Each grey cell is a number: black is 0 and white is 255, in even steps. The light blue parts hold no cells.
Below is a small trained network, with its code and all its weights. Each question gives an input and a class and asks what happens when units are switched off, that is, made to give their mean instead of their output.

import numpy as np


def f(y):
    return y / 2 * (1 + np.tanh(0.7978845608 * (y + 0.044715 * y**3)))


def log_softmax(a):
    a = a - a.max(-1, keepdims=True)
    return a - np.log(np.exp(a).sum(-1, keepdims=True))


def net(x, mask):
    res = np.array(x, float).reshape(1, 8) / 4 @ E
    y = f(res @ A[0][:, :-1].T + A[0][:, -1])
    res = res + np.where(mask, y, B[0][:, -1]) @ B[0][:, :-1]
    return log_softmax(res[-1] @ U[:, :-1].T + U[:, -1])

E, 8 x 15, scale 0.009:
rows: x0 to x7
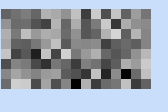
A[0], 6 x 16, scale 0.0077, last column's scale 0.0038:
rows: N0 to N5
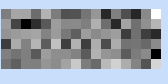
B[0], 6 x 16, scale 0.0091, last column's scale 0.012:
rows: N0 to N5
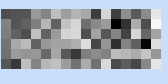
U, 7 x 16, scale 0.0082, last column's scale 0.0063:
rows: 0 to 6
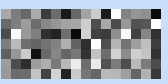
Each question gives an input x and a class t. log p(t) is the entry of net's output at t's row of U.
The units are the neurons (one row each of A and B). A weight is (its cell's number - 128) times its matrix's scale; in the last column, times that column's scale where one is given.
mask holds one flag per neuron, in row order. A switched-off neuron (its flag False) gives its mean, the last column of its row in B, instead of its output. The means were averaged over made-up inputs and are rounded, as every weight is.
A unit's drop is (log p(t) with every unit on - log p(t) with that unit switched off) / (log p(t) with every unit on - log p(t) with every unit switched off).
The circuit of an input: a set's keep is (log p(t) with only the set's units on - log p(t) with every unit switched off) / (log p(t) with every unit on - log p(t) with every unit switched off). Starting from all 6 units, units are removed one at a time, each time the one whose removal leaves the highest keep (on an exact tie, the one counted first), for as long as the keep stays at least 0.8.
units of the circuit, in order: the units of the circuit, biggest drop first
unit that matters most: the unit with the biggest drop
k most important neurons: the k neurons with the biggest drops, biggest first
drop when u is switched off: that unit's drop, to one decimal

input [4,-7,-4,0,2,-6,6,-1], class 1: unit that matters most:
N0
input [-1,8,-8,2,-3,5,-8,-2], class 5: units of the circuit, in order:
N1, N3
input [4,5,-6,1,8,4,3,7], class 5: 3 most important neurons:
N1, N3, N5
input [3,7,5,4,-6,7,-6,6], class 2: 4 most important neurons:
N1, N0, N2, N3
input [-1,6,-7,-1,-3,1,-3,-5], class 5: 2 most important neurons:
N1, N0
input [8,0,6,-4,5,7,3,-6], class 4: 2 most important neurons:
N4, N0
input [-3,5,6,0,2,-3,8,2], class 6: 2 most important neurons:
N1, N3
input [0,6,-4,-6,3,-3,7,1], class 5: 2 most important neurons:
N3, N5
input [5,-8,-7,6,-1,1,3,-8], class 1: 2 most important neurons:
N3, N0
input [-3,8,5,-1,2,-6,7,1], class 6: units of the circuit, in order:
N1, N3
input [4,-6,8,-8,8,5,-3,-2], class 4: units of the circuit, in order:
N1, N0
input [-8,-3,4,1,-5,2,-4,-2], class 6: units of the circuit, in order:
N3, N1
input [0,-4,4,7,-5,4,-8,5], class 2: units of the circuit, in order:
N1, N0
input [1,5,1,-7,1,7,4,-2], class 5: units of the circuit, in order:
N5
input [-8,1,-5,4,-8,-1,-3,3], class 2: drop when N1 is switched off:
0.1
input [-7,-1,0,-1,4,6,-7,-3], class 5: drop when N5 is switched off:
0.2
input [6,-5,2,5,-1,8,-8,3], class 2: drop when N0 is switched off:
0.2
